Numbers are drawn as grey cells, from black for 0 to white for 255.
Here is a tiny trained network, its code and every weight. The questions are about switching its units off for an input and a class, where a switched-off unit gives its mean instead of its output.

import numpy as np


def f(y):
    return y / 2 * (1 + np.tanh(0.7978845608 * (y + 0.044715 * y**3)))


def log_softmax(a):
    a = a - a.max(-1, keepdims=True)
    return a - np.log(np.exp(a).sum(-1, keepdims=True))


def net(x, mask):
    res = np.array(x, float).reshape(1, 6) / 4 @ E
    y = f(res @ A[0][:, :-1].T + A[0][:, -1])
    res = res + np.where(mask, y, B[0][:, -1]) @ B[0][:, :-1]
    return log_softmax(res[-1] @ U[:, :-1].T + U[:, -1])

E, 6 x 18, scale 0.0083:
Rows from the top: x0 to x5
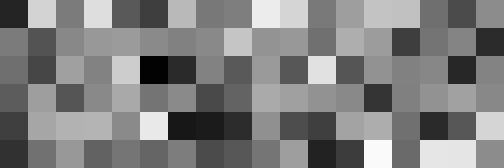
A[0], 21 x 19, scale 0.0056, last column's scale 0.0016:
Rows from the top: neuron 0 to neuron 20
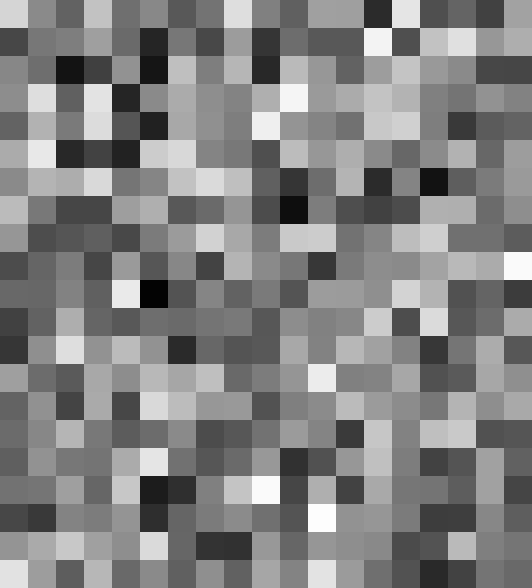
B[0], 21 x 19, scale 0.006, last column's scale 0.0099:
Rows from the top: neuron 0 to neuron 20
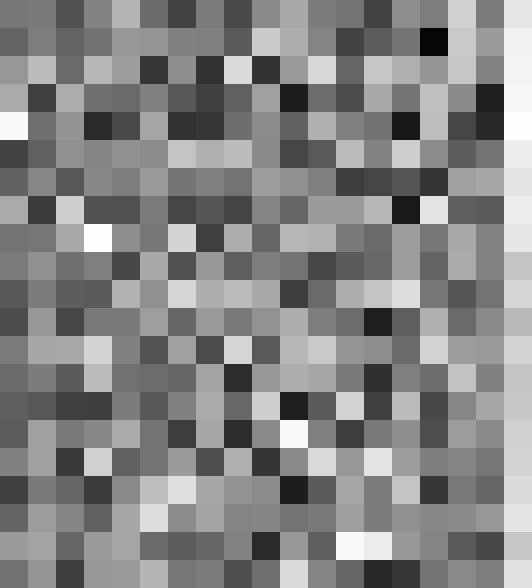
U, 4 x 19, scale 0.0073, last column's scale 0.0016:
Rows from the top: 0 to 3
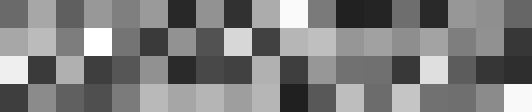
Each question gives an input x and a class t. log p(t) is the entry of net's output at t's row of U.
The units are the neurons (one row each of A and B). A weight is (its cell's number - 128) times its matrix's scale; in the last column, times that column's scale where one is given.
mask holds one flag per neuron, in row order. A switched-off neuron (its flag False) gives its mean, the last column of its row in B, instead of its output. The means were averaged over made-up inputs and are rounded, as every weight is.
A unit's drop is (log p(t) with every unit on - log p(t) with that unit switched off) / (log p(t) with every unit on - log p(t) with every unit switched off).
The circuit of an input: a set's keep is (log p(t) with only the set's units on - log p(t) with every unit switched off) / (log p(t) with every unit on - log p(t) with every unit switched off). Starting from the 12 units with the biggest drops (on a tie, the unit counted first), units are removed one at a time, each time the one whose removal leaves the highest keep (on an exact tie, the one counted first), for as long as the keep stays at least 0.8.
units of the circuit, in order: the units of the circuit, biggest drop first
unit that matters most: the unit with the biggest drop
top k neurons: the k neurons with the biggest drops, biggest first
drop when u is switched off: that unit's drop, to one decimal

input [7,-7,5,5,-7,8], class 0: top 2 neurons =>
(neuron 1; neuron 15)
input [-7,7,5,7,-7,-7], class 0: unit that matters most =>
neuron 0
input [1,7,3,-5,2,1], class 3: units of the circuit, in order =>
(neuron 7; neuron 17)
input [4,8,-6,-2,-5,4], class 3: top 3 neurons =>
(neuron 14; neuron 5; neuron 12)
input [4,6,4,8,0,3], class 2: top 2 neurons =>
(neuron 4; neuron 5)
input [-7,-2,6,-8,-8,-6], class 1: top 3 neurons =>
(neuron 8; neuron 2; neuron 4)
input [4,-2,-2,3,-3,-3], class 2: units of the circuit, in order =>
(neuron 3; neuron 4)
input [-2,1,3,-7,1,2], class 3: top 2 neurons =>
(neuron 4; neuron 3)
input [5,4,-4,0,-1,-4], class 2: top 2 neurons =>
(neuron 3; neuron 4)
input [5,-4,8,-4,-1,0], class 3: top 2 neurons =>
(neuron 17; neuron 10)
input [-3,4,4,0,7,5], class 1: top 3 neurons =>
(neuron 12; neuron 16; neuron 19)
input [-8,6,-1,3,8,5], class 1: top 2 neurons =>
(neuron 16; neuron 12)
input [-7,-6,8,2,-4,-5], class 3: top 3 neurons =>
(neuron 10; neuron 17; neuron 4)
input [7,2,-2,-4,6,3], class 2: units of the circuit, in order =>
(neuron 4)
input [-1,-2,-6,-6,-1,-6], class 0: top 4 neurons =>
(neuron 6; neuron 0; neuron 10; neuron 17)
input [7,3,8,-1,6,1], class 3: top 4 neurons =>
(neuron 17; neuron 10; neuron 7; neuron 18)
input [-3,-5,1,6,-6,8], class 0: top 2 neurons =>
(neuron 1; neuron 15)
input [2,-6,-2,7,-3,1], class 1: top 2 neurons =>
(neuron 17; neuron 7)
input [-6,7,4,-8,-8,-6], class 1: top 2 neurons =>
(neuron 2; neuron 8)
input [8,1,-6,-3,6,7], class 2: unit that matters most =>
neuron 3
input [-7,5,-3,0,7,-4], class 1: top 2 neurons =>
(neuron 16; neuron 4)
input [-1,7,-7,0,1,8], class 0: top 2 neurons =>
(neuron 15; neuron 1)
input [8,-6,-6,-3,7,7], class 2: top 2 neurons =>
(neuron 3; neuron 4)
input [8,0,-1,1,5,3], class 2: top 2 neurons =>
(neuron 4; neuron 3)
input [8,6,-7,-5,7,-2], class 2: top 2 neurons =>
(neuron 3; neuron 4)
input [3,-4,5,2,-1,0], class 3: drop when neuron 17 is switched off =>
0.2
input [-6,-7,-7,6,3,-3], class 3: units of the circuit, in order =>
(neuron 5)
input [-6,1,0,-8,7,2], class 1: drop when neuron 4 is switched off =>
0.1
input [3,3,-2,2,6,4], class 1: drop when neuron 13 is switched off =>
0.0
